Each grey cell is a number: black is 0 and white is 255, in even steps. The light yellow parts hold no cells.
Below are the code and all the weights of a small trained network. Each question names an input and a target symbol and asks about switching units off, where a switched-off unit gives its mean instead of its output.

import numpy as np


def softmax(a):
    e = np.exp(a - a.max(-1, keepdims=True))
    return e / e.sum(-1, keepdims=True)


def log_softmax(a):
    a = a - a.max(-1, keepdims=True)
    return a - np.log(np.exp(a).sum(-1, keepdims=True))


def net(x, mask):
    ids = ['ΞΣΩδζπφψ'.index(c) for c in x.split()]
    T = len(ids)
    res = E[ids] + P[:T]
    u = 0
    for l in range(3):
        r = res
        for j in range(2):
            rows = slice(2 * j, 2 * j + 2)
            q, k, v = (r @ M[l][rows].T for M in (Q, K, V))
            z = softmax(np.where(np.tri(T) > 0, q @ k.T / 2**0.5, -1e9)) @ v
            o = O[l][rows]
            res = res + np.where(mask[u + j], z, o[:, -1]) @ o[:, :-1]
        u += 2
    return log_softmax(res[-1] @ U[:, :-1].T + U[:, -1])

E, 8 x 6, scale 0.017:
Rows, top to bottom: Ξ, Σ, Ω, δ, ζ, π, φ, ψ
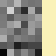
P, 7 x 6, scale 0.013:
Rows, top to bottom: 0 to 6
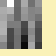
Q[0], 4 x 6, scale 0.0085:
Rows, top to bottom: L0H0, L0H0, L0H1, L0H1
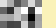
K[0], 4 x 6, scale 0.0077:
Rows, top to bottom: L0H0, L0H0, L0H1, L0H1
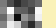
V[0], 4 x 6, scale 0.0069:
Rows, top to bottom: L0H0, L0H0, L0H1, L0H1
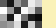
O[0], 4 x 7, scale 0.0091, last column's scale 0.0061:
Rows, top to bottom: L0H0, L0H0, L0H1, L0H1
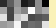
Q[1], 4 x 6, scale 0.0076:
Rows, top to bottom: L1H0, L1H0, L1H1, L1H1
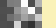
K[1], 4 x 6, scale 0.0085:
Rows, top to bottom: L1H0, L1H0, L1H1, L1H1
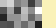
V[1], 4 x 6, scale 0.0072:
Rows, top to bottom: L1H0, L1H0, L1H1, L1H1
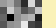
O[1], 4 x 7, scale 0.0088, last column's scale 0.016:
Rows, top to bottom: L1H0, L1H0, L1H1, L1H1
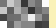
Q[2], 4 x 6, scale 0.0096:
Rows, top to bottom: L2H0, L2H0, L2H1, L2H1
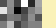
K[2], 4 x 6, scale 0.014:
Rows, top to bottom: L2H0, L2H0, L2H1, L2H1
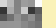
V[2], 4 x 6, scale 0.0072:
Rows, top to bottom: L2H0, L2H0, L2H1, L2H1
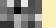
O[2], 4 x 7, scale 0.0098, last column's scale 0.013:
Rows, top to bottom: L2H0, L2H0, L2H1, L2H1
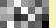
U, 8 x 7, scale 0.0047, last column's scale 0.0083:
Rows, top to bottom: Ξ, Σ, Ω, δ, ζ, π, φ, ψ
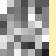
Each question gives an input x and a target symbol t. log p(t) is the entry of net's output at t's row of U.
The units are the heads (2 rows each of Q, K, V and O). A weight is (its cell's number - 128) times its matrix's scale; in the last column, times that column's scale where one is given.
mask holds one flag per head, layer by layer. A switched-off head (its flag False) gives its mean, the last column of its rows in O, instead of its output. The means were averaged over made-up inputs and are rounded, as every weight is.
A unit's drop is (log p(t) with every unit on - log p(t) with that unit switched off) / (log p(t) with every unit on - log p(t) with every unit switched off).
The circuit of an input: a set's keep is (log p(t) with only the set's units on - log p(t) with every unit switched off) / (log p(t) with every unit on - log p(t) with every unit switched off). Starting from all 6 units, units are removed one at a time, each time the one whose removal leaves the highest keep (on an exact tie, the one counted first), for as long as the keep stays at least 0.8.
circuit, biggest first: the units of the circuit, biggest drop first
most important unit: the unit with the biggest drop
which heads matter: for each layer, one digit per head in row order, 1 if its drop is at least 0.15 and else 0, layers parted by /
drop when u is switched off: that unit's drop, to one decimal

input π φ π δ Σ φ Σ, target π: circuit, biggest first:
(L2H0)
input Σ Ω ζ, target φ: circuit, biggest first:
(L0H1; L1H1; L1H0)
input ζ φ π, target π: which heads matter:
01 / 00 / 10
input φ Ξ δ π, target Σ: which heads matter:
10 / 01 / 11
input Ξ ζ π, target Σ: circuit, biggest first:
(L0H0; L2H1; L2H0)
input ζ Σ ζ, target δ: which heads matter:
11 / 01 / 00
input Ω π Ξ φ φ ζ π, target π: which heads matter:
00 / 10 / 10
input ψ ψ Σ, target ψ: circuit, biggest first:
(L2H0; L0H0)
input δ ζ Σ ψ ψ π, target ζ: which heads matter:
10 / 01 / 11
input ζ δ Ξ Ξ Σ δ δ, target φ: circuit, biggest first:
(L0H0; L0H1)
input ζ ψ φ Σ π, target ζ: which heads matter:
01 / 01 / 10
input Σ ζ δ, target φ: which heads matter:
01 / 11 / 11
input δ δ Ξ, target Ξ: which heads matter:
01 / 11 / 01
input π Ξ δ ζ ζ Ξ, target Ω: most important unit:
L1H1
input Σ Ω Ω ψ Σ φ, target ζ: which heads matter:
01 / 01 / 11
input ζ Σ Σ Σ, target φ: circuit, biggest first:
(L0H1; L1H0; L1H1)
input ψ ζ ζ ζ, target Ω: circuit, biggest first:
(L0H0; L1H1; L1H0)
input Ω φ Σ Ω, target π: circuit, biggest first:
(L2H0; L0H1)
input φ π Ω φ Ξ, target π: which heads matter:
00 / 00 / 10
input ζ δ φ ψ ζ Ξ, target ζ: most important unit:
L2H0
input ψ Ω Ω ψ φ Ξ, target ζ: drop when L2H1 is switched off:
0.2
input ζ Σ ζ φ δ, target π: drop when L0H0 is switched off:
-0.1
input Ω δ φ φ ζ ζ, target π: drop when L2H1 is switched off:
0.1
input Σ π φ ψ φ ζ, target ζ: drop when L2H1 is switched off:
0.2
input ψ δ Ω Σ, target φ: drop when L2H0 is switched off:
0.1
